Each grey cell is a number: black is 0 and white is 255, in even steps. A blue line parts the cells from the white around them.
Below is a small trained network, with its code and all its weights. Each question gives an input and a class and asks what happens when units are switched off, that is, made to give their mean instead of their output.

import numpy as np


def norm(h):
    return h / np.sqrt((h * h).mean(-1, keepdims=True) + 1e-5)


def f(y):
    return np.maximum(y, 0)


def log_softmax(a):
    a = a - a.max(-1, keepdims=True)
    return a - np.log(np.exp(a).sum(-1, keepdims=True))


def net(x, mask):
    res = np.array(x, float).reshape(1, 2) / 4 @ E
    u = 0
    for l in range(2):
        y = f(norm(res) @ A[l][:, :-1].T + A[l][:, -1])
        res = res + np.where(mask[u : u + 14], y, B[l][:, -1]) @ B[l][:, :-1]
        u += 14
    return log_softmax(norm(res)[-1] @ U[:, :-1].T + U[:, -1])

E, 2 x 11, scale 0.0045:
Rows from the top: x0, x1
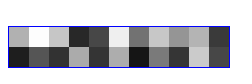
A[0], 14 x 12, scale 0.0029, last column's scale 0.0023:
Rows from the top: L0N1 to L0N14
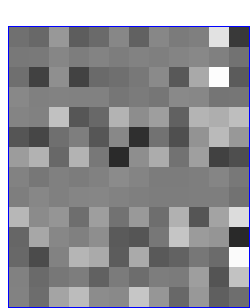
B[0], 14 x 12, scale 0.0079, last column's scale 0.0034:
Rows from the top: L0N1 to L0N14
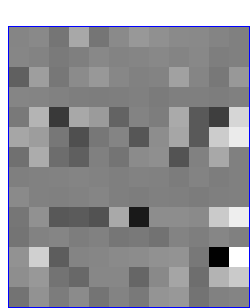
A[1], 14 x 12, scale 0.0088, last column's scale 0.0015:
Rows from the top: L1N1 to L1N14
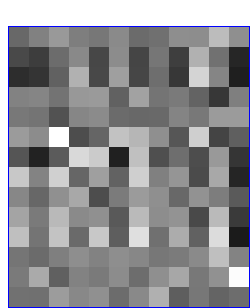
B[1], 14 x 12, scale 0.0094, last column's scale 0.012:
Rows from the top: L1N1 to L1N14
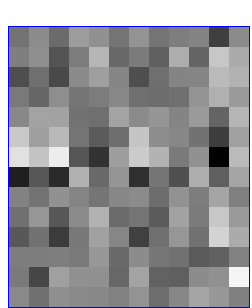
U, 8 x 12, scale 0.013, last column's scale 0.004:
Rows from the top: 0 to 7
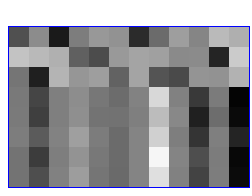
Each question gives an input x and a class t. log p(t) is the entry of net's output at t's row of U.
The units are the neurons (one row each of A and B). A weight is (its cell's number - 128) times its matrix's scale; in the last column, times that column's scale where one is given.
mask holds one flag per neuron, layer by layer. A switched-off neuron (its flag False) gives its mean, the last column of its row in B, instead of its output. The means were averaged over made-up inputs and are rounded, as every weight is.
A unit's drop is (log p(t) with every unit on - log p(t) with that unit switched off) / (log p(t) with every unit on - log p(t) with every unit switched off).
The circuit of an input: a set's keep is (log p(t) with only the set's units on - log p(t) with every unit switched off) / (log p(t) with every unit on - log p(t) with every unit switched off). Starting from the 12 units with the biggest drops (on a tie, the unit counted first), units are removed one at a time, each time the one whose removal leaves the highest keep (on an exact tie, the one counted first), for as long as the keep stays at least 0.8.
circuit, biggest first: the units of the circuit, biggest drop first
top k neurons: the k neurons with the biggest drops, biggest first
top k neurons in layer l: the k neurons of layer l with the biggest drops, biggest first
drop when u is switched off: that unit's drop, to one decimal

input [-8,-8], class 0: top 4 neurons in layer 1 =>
[L1N11, L1N10, L1N8, L1N6]
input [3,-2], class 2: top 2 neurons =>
[L1N7, L0N12]
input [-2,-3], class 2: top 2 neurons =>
[L0N10, L1N7]
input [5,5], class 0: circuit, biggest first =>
[L1N7]
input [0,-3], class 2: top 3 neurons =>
[L0N10, L1N7, L0N6]
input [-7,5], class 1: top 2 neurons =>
[L1N7, L0N10]
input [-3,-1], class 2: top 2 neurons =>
[L0N12, L1N7]
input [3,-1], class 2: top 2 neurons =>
[L1N7, L0N5]
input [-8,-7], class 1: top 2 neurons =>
[L1N7, L0N6]
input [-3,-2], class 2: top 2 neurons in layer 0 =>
[L0N12, L0N10]
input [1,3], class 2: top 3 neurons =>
[L1N7, L0N10, L0N6]
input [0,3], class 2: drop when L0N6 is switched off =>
0.6
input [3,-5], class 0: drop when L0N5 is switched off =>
0.0
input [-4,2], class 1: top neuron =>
[L0N10]
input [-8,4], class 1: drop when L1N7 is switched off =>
1.2
